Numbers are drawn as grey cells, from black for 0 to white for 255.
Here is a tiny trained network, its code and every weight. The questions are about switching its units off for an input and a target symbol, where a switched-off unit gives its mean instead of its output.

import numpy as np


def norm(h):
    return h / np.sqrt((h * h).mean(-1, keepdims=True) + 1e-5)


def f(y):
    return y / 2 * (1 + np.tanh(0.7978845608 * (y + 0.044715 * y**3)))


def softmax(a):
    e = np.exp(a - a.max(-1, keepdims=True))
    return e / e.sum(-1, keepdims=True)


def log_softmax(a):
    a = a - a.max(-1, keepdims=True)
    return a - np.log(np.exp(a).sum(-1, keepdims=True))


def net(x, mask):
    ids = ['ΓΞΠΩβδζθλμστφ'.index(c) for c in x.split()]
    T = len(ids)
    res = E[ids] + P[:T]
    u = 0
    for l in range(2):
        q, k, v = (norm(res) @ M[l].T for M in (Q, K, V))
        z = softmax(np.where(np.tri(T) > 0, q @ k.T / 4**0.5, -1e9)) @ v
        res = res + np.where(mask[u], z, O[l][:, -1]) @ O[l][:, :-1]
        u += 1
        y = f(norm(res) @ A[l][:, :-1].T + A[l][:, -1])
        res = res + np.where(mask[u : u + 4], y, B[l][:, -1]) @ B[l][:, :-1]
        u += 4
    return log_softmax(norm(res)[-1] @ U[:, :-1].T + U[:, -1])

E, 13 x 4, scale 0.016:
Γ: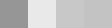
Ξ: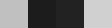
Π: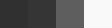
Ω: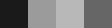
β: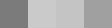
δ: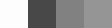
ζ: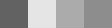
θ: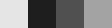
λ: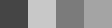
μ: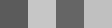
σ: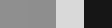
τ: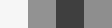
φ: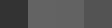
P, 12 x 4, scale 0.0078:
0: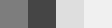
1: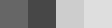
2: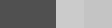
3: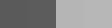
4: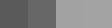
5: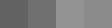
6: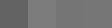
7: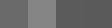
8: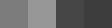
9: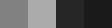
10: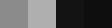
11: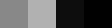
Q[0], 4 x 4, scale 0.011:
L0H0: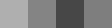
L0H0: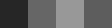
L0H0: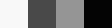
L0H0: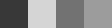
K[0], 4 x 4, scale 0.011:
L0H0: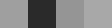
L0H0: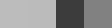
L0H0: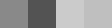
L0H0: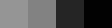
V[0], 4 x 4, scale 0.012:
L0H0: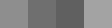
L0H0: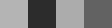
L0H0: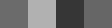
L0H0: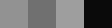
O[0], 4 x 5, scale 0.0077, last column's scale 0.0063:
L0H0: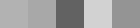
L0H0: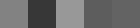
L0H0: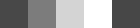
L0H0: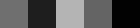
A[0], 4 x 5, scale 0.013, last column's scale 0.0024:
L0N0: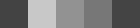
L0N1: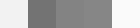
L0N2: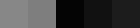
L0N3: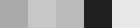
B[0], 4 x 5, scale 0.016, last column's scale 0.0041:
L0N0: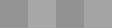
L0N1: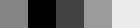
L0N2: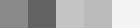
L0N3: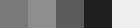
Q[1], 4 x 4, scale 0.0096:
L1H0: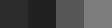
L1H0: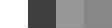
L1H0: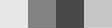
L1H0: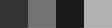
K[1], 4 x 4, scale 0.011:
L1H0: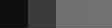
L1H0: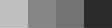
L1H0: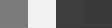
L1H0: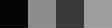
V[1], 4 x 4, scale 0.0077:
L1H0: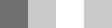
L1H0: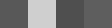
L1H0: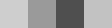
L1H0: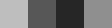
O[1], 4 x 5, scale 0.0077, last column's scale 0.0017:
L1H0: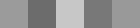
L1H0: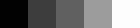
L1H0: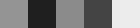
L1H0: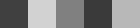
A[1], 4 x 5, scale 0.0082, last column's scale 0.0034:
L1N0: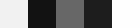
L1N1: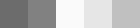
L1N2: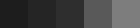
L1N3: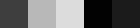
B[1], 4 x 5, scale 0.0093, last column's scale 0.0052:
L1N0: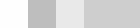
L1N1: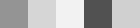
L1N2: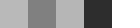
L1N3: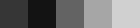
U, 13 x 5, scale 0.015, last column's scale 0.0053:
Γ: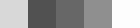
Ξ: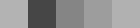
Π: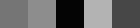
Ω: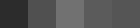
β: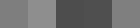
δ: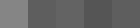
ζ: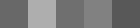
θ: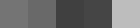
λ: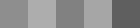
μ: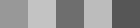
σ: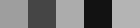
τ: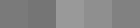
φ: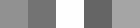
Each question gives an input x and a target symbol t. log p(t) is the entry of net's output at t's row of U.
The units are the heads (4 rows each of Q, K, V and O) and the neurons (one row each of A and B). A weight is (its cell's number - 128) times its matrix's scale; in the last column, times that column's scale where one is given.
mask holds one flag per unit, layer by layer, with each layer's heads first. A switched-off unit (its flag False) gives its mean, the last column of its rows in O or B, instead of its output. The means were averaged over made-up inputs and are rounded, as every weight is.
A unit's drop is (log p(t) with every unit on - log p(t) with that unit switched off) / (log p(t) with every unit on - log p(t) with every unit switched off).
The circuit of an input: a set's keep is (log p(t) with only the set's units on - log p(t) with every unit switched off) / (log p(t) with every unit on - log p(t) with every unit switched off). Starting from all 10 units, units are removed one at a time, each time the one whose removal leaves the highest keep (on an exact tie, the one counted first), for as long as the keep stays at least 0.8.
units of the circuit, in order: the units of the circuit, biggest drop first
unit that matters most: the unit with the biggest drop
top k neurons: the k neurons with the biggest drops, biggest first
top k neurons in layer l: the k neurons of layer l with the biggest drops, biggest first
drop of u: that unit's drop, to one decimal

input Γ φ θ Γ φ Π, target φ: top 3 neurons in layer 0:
L0N1, L0N3, L0N2
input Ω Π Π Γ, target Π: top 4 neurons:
L0N3, L0N2, L1N2, L1N1
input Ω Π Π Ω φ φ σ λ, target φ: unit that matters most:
L1N1
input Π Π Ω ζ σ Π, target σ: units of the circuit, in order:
L1N2, L0H0
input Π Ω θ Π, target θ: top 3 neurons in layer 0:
L0N2, L0N0, L0N1
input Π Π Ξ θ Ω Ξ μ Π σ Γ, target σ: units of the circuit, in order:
L0H0, L0N3
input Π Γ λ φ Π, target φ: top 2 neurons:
L0N1, L1N1
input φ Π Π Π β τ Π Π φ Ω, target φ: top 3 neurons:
L0N1, L0N0, L1N1
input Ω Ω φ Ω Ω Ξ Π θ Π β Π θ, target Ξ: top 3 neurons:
L0N2, L0N1, L0N3
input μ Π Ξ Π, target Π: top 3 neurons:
L0N2, L1N0, L0N0
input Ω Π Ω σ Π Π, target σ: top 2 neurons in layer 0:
L0N2, L0N3
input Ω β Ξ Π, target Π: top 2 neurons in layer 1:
L1N1, L1N3
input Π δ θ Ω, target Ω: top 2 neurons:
L1N3, L0N1
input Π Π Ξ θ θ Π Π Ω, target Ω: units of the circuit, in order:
L1N3
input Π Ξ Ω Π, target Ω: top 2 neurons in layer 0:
L0N2, L0N0
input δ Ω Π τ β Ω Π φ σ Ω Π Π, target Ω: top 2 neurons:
L0N2, L1N0
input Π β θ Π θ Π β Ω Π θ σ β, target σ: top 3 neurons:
L0N3, L1N0, L1N3
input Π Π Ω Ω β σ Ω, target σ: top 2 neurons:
L0N3, L1N2
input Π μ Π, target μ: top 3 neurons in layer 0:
L0N1, L0N3, L0N2
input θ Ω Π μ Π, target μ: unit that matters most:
L0H0
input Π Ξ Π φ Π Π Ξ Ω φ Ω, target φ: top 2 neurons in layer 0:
L0N0, L0N1
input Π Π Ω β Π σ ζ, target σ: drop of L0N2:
-0.1
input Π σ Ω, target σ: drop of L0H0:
1.3
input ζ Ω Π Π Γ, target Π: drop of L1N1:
0.3
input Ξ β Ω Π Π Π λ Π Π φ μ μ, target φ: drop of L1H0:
0.2
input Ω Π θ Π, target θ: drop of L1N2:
0.3
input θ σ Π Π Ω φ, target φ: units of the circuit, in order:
L0N2
